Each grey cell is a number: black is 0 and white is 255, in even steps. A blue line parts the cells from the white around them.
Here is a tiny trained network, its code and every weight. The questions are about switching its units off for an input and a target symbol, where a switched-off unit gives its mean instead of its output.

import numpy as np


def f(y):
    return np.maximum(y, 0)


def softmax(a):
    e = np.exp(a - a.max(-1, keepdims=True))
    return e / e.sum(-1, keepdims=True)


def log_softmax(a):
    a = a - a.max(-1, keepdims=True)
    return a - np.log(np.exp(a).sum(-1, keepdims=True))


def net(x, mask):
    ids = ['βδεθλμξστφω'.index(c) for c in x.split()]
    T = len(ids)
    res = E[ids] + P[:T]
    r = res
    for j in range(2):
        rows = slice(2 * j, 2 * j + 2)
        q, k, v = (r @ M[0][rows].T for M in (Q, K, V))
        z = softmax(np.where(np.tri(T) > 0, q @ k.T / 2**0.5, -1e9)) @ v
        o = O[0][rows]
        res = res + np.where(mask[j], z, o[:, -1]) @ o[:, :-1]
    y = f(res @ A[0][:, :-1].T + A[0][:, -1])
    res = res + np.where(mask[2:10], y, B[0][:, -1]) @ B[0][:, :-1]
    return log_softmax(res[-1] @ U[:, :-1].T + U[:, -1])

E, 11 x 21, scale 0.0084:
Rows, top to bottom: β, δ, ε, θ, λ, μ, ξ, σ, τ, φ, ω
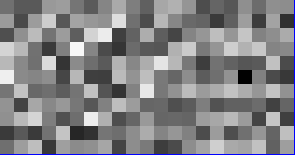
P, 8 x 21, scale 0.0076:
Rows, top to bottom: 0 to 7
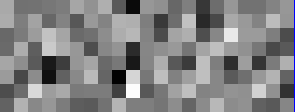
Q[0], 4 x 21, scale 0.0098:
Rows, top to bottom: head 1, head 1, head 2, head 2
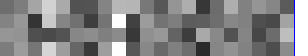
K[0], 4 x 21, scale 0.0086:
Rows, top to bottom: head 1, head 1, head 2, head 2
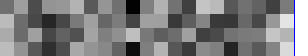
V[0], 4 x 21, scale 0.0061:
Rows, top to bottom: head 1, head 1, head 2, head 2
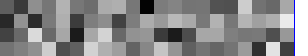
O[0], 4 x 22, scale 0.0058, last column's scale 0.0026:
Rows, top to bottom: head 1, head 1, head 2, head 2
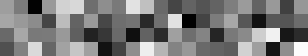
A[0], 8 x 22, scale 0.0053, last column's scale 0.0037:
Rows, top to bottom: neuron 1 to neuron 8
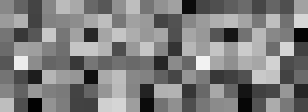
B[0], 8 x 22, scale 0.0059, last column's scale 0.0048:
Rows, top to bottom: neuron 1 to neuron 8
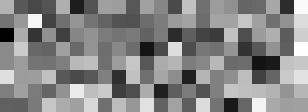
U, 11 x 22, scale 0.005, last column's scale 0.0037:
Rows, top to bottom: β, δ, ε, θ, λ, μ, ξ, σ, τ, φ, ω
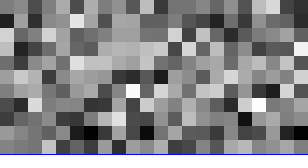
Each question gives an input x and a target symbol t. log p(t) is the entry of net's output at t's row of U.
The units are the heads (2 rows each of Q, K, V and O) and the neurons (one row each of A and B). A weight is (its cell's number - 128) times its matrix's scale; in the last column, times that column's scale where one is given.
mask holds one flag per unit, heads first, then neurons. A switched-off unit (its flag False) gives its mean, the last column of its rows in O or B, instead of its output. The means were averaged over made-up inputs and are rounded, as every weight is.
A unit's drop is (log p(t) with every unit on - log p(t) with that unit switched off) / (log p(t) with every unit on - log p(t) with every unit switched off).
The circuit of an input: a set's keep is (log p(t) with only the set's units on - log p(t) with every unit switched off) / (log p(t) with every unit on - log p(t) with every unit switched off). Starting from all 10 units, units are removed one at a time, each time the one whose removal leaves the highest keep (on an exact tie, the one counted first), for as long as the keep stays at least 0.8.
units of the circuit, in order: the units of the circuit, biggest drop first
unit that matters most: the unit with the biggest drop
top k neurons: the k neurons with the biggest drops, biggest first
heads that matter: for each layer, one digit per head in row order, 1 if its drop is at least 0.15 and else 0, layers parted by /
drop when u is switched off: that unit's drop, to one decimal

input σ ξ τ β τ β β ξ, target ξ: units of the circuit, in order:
[neuron 5; neuron 1]
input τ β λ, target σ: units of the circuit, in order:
[head 2; head 1]
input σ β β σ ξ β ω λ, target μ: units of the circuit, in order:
[head 1; neuron 7]
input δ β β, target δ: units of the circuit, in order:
[head 2; head 1; neuron 4; neuron 3]
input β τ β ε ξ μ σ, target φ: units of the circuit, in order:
[head 2; head 1]
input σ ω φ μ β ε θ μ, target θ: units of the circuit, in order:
[head 1; neuron 1; head 2]
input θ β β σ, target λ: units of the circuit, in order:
[head 2; neuron 8; neuron 7]
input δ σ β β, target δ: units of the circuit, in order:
[head 1; head 2; neuron 4; neuron 3]
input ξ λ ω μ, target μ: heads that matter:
10
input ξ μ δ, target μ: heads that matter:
10
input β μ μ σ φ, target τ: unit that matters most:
head 1
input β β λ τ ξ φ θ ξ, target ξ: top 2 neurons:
[neuron 1; neuron 7]
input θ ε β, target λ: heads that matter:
01
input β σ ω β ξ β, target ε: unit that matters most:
head 2
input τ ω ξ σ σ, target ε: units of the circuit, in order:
[head 2; neuron 8; neuron 6]
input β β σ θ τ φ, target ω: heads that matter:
11
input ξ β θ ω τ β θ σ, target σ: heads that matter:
01
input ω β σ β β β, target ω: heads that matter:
11
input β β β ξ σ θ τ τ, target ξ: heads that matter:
10
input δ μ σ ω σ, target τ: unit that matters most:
head 1
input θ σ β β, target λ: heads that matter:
01
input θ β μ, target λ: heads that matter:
01
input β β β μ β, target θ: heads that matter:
10
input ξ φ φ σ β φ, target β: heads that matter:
11
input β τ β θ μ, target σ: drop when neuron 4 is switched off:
0.1
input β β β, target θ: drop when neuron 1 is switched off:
0.2
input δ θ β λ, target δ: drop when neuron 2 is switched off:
0.0
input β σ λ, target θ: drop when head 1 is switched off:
0.3
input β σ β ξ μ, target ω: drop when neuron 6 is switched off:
0.5
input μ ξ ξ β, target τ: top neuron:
[neuron 3]
